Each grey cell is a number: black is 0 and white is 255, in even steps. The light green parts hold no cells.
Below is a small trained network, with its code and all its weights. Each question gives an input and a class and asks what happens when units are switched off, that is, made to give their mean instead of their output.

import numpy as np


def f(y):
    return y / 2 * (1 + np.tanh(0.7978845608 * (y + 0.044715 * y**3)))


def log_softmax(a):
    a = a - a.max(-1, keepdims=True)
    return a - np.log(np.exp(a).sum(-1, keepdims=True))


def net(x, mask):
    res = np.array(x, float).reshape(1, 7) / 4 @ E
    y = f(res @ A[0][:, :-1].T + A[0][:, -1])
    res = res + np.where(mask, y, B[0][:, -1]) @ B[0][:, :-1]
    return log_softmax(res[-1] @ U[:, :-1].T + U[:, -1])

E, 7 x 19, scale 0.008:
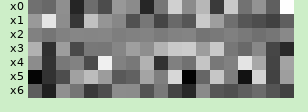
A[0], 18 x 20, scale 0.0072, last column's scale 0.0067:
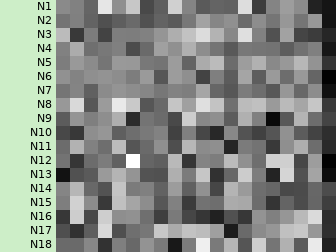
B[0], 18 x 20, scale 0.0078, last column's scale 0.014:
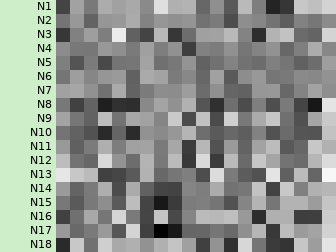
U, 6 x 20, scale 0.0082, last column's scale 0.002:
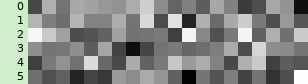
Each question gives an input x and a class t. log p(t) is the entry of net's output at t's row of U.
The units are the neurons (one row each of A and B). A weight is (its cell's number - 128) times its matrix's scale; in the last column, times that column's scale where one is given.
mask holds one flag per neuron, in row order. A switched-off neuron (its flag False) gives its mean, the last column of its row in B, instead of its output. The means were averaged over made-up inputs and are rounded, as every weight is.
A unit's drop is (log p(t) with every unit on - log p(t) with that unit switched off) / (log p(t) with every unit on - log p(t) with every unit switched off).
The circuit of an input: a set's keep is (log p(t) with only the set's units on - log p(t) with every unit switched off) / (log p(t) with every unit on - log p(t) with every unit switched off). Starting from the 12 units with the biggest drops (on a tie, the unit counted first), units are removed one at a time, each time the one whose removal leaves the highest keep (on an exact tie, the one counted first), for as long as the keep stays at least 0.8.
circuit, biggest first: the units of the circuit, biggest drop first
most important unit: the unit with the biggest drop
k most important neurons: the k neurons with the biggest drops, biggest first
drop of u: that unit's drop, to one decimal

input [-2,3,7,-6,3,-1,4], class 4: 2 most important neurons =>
[N16 N8]
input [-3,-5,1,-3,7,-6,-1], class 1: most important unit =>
N13
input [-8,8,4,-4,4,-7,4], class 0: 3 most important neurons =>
[N1 N13 N17]
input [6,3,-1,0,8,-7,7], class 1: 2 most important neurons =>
[N13 N12]
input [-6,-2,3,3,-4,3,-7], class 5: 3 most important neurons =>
[N8 N18 N5]
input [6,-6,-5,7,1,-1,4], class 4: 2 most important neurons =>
[N3 N1]
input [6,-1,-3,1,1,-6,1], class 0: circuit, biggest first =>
[N13 N18]
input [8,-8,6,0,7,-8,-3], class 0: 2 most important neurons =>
[N18 N13]
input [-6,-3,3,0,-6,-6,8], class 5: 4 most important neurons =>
[N13 N10 N18 N12]
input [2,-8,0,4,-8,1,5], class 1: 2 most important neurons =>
[N9 N11]
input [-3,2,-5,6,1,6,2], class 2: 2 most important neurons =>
[N13 N16]
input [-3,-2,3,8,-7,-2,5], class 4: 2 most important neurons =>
[N3 N12]
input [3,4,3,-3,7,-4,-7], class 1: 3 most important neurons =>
[N12 N10 N13]
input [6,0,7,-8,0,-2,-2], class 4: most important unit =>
N16
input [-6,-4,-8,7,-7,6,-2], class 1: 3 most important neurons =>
[N9 N11 N18]
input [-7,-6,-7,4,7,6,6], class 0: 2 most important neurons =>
[N1 N9]
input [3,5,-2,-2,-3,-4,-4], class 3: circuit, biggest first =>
[N13 N15]
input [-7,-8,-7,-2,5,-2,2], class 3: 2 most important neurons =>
[N17 N18]
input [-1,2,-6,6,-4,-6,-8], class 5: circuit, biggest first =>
[N8 N13]
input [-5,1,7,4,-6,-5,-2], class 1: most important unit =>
N13
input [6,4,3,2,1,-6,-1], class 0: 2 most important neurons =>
[N13 N18]
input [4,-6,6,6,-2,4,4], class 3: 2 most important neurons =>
[N17 N16]
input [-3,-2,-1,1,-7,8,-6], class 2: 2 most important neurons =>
[N13 N12]
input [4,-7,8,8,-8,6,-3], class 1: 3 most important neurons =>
[N9 N11 N16]
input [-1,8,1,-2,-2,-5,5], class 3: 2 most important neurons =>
[N13 N15]
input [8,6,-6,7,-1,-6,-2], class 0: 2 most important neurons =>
[N18 N13]
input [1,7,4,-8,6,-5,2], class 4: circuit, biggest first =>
[N16]
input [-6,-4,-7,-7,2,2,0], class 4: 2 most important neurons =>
[N16 N18]
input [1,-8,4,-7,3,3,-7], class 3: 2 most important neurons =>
[N17 N3]
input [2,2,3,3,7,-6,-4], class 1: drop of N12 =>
0.3
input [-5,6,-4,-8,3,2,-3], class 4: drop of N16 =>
2.3
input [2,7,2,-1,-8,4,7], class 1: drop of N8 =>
0.1
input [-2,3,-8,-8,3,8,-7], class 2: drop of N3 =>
0.2
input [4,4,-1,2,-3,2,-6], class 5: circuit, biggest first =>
[N8]
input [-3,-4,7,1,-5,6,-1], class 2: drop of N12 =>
0.2
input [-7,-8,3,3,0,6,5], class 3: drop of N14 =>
-0.1
